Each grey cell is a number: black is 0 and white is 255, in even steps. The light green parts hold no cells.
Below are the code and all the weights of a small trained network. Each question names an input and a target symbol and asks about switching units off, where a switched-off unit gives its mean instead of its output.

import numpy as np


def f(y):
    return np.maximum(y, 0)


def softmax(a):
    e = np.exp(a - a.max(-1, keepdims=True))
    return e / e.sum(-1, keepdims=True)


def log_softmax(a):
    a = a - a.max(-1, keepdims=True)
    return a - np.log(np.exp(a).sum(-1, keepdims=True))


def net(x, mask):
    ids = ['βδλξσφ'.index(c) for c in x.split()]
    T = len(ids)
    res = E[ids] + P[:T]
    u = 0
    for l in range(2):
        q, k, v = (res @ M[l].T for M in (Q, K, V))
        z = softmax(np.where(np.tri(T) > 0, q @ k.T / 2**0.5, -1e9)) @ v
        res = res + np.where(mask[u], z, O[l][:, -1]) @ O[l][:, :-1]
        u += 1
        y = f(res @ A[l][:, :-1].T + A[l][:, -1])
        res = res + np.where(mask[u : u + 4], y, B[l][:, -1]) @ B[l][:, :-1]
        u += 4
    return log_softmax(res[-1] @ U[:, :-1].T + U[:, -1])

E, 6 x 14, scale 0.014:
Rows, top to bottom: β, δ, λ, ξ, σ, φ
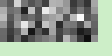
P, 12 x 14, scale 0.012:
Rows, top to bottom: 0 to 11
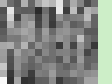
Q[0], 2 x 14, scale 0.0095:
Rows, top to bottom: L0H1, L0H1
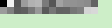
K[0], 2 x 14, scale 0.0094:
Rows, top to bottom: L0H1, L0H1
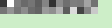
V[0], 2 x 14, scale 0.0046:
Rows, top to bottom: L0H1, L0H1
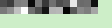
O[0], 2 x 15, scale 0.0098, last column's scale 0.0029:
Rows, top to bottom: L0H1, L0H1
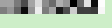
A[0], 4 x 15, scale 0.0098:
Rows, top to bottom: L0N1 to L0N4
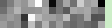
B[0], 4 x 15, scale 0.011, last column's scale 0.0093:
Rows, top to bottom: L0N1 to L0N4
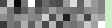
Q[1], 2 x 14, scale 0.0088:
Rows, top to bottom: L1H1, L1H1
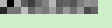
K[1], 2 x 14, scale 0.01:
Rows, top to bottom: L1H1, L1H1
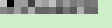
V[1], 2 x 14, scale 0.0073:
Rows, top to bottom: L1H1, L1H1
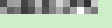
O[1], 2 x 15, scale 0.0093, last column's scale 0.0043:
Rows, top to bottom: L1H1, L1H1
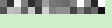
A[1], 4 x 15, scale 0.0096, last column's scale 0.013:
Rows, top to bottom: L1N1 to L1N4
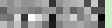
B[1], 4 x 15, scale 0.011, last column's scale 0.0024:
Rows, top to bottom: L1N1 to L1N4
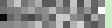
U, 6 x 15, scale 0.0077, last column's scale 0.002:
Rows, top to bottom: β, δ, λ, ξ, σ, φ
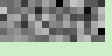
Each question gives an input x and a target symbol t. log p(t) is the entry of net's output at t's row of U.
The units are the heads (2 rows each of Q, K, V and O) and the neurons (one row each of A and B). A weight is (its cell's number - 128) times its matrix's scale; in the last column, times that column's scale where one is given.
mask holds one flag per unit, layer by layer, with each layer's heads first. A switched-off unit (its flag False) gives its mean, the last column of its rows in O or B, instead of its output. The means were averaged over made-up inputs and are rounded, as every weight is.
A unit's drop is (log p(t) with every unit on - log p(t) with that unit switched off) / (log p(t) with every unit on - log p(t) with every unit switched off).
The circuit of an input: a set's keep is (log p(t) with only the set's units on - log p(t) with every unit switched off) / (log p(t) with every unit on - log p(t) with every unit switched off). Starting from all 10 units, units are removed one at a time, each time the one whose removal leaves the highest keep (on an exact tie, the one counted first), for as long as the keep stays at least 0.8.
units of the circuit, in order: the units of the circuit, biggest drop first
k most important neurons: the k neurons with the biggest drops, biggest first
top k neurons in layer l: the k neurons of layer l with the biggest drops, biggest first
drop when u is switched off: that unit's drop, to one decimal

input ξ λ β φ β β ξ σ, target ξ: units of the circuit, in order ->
(L1H1)
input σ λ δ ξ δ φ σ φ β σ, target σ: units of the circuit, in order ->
(L0H1 L0N3)
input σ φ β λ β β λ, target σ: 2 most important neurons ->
(L0N3 L0N4)
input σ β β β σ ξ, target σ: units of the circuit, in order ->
(L0N3 L0H1)
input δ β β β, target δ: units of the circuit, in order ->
(L0H1 L0N4)
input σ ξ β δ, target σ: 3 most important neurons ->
(L0N3 L0N4 L1N2)
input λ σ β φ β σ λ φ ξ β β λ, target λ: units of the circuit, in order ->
(L1H1 L0N4)
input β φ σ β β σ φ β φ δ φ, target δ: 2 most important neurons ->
(L0N4 L1N2)
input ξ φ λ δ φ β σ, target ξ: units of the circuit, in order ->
(L1H1 L0H1)
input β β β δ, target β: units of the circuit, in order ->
(L0H1 L1H1)
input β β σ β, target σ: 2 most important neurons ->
(L0N3 L1N2)
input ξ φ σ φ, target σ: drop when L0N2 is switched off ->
0.0
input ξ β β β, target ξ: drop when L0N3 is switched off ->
0.1
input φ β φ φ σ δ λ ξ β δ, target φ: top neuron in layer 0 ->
(L0N4)
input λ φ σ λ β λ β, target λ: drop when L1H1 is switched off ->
0.8
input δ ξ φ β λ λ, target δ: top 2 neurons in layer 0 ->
(L0N4 L0N2)
